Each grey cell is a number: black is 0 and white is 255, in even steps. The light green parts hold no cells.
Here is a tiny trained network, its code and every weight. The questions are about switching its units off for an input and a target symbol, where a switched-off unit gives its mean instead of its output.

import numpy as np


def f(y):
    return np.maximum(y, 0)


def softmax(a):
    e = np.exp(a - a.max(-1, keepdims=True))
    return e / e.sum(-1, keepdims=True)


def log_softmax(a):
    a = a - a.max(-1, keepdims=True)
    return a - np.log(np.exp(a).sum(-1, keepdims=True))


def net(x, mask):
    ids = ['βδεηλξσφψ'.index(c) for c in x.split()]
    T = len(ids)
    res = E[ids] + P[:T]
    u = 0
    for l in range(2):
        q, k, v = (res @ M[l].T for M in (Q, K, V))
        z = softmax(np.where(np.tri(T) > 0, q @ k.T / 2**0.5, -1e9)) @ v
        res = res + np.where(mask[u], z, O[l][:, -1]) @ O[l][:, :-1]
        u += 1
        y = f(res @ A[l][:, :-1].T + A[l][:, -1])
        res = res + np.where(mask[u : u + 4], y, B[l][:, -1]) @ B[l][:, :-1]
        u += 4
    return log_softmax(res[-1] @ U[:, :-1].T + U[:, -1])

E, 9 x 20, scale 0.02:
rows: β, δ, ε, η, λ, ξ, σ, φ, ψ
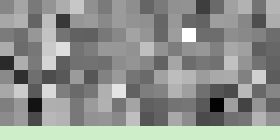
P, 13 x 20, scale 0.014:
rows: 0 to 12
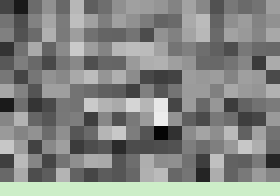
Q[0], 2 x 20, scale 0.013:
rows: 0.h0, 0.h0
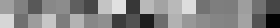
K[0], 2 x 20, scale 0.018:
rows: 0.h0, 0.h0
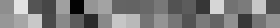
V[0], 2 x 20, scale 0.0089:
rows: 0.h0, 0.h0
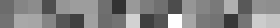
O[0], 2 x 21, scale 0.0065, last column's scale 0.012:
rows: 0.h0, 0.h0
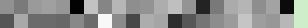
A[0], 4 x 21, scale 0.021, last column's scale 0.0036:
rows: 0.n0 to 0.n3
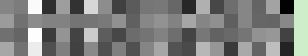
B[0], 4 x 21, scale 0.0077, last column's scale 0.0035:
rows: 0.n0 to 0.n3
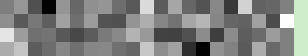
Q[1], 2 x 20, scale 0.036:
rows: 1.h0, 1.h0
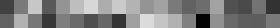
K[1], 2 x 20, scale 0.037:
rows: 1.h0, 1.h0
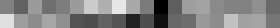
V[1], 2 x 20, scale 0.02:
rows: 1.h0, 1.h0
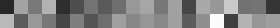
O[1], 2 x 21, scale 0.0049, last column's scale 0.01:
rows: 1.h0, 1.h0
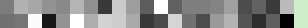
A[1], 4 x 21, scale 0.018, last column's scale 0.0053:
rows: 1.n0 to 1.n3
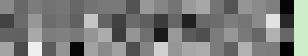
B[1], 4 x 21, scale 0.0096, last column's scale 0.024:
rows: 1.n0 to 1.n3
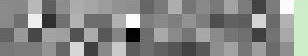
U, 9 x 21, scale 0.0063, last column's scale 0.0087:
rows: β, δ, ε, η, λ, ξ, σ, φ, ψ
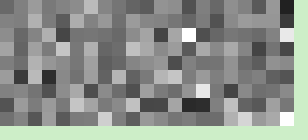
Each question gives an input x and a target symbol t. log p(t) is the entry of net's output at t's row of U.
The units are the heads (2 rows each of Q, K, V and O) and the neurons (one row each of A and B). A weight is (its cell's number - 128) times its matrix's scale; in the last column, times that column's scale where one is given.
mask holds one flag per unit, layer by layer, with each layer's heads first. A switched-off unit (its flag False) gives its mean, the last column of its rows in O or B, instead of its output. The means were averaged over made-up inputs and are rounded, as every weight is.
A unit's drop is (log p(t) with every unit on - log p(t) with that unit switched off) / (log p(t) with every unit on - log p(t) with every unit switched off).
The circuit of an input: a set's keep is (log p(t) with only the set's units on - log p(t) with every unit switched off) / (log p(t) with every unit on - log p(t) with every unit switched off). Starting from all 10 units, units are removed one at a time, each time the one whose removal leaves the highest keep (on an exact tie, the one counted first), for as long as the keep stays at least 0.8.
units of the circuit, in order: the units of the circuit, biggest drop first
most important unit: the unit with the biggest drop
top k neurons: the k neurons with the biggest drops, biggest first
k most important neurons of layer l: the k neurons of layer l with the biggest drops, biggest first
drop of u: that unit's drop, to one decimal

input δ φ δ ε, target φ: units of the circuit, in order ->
[1.n0, 1.n3, 0.h0, 1.h0]
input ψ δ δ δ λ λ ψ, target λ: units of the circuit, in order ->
[1.h0]
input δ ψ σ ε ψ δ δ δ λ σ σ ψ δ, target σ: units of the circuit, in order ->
[1.h0, 1.n2, 0.h0]
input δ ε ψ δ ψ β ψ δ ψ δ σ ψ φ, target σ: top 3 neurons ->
[1.n2, 1.n0, 1.n1]
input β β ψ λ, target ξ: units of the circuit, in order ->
[1.h0, 1.n1, 1.n2, 0.h0]
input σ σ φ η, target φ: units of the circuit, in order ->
[1.n3, 0.h0]
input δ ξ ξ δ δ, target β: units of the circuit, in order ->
[1.h0, 1.n2]
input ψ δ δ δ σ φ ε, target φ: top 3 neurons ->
[1.n3, 0.n1, 1.n0]
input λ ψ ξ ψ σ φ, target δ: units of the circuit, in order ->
[1.h0, 1.n1, 1.n0]
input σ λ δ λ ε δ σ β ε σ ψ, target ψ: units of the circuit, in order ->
[1.n1, 1.n0]
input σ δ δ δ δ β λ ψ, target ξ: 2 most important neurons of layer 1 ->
[1.n1, 1.n2]
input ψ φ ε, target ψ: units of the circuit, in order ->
[0.h0, 1.h0]
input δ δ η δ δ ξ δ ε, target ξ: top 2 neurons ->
[1.n2, 0.n1]
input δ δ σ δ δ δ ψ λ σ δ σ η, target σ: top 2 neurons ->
[1.n0, 1.n1]
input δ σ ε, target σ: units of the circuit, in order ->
[0.h0]
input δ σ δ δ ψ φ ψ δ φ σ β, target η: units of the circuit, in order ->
[1.n0, 1.h0]
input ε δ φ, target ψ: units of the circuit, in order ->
[0.h0, 1.n0]
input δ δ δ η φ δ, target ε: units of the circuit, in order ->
[0.h0, 1.n0]
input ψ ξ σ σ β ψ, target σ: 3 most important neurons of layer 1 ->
[1.n2, 1.n0, 1.n1]
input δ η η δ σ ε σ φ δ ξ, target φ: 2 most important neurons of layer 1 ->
[1.n0, 1.n3]
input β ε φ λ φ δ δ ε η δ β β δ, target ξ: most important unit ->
1.h0
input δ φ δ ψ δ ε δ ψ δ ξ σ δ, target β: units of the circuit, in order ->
[1.n2, 1.h0]
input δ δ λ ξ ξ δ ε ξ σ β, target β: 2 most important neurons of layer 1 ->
[1.n2, 1.n1]
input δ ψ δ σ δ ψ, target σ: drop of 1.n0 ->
0.1
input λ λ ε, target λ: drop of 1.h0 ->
1.1
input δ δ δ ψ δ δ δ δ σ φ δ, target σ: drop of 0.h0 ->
0.2
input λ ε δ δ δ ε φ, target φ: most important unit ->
1.h0
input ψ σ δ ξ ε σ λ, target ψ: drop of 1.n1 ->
0.2
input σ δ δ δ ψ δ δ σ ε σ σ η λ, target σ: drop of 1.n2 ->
0.2
